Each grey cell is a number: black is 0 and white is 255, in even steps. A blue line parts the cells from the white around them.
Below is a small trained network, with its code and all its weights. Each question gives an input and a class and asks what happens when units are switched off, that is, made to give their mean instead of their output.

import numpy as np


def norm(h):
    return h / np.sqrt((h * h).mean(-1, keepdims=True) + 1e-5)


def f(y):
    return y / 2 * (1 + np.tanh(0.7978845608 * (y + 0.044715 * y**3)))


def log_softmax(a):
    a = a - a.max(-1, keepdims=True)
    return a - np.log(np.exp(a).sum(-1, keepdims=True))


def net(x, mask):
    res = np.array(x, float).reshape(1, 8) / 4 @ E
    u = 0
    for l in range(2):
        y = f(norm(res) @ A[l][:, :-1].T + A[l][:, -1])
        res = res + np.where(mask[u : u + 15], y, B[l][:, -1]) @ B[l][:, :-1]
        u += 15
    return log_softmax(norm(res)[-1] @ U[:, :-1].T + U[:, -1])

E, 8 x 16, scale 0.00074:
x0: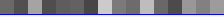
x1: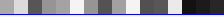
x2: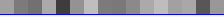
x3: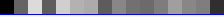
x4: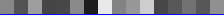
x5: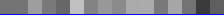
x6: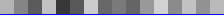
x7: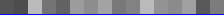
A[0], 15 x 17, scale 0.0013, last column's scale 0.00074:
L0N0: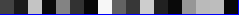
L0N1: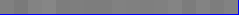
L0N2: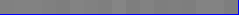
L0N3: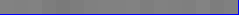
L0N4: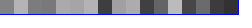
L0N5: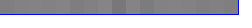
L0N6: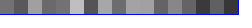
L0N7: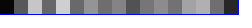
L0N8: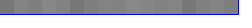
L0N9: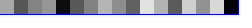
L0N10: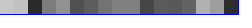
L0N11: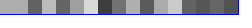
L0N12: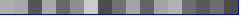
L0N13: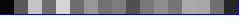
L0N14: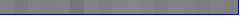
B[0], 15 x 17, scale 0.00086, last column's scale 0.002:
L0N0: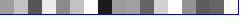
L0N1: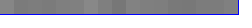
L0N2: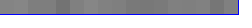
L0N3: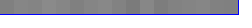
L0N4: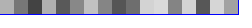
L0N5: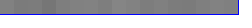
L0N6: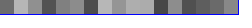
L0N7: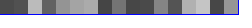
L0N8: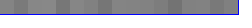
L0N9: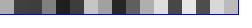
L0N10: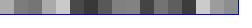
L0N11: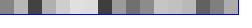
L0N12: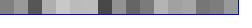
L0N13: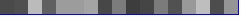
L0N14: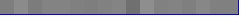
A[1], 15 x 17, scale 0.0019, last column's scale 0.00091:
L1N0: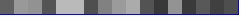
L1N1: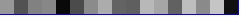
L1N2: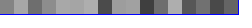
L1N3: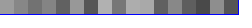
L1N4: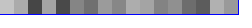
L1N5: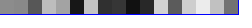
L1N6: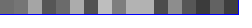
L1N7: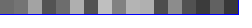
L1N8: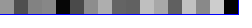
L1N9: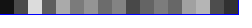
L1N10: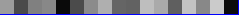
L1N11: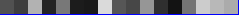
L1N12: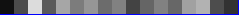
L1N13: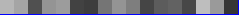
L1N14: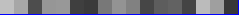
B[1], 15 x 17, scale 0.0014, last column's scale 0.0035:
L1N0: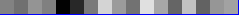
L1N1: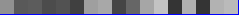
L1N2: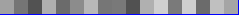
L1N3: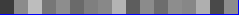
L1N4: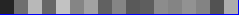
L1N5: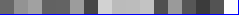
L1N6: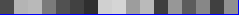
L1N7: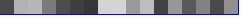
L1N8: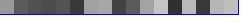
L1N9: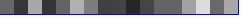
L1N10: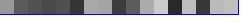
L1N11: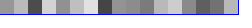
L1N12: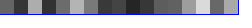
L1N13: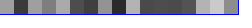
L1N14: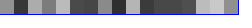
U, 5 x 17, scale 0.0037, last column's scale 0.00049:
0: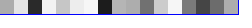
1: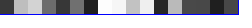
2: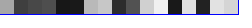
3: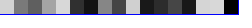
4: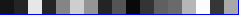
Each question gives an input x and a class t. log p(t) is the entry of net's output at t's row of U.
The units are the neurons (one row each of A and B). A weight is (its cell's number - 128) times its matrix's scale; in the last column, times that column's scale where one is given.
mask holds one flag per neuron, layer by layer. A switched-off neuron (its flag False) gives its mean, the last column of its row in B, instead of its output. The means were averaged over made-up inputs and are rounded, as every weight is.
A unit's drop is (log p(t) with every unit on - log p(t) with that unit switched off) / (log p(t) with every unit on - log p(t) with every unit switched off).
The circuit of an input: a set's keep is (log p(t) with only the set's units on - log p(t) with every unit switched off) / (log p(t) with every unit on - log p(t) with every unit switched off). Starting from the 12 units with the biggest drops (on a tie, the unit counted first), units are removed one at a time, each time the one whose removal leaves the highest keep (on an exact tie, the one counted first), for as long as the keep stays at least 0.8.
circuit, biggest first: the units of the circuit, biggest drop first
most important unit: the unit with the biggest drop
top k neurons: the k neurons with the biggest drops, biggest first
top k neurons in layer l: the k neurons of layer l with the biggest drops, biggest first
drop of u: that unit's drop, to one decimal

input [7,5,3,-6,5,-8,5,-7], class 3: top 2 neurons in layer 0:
[L0N10 L0N4]
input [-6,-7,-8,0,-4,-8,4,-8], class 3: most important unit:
L1N5
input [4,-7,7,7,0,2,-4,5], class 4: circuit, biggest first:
[L1N12 L1N9]
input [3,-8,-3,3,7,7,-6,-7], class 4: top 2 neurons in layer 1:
[L1N12 L1N9]
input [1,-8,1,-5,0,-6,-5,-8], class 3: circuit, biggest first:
[L1N14 L1N13]
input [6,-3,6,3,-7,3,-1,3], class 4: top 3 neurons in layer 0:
[L0N13 L0N7 L0N4]
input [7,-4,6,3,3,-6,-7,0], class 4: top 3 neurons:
[L1N12 L0N4 L1N9]
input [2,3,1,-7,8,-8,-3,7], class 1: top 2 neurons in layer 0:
[L0N4 L0N6]
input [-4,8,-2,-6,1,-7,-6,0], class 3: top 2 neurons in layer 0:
[L0N0 L0N10]
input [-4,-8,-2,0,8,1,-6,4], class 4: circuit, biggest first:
[L1N12 L1N9 L0N0]
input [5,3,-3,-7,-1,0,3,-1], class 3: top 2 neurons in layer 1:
[L1N14 L1N13]
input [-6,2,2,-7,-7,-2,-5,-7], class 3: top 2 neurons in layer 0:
[L0N0 L0N10]
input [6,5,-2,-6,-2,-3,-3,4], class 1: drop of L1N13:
-0.1
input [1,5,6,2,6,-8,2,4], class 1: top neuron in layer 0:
[L0N6]
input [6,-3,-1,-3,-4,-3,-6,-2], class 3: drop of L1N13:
0.1
